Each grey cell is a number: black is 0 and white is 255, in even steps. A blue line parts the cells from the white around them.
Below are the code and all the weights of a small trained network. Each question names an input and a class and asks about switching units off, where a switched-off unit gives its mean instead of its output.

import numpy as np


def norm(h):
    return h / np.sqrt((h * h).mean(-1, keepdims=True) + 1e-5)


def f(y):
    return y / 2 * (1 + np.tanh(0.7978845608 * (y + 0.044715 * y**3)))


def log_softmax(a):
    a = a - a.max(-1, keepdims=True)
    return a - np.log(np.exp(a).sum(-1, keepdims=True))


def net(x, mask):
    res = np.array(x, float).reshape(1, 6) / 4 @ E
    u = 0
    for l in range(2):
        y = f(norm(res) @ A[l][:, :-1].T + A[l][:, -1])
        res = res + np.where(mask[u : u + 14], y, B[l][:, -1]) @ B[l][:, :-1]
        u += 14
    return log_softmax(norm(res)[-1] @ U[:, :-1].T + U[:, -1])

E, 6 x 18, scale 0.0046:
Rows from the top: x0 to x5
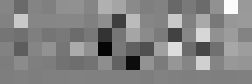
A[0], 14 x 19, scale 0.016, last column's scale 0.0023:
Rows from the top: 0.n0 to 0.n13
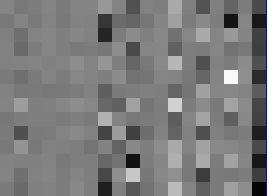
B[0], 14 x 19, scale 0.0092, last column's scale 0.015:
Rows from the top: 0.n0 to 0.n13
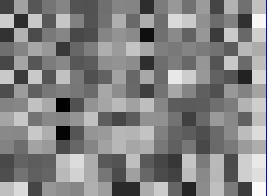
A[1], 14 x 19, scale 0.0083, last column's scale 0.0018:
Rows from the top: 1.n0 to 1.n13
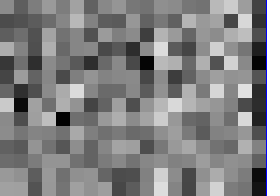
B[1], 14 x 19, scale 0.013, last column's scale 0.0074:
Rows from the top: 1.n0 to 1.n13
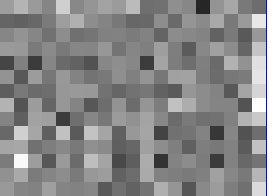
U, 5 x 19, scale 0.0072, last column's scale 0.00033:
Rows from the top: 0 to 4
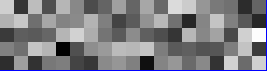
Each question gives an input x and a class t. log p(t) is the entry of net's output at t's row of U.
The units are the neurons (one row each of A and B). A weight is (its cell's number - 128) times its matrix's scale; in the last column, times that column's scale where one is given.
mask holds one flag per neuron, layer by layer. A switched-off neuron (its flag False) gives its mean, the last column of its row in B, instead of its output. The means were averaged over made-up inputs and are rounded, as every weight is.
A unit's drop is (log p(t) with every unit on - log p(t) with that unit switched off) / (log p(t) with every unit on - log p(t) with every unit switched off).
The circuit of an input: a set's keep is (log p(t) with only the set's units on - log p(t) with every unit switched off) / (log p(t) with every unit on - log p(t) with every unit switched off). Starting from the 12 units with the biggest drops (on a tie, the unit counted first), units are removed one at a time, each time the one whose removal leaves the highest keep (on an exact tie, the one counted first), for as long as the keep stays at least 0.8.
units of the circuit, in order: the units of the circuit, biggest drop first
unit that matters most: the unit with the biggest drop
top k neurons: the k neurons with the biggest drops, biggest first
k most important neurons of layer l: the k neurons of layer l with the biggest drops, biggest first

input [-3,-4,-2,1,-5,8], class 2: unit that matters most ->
0.n12
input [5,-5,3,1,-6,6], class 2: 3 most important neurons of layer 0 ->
(0.n12, 0.n1, 0.n7)
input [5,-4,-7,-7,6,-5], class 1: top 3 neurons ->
(0.n8, 0.n1, 0.n2)
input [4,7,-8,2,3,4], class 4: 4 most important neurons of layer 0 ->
(0.n4, 0.n0, 0.n9, 0.n3)
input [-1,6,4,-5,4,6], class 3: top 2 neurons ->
(0.n10, 0.n13)
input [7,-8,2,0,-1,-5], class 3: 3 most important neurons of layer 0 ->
(0.n9, 0.n1, 0.n3)
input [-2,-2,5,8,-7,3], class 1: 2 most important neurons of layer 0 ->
(0.n13, 0.n11)
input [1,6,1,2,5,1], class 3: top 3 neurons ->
(0.n7, 0.n10, 0.n12)
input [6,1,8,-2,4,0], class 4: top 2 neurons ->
(0.n2, 0.n1)
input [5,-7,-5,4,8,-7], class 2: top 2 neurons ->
(0.n11, 0.n1)
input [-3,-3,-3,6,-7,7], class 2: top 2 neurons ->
(0.n12, 0.n8)
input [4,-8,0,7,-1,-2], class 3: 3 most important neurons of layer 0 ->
(0.n9, 0.n3, 0.n8)
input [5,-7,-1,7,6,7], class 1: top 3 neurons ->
(0.n13, 0.n1, 0.n7)
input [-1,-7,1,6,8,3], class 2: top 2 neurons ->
(0.n11, 0.n7)
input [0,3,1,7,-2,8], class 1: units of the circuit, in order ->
(0.n13)
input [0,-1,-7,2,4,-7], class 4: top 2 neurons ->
(0.n0, 0.n4)
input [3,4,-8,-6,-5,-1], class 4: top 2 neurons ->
(0.n13, 0.n11)
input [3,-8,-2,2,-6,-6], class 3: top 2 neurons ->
(0.n9, 0.n11)
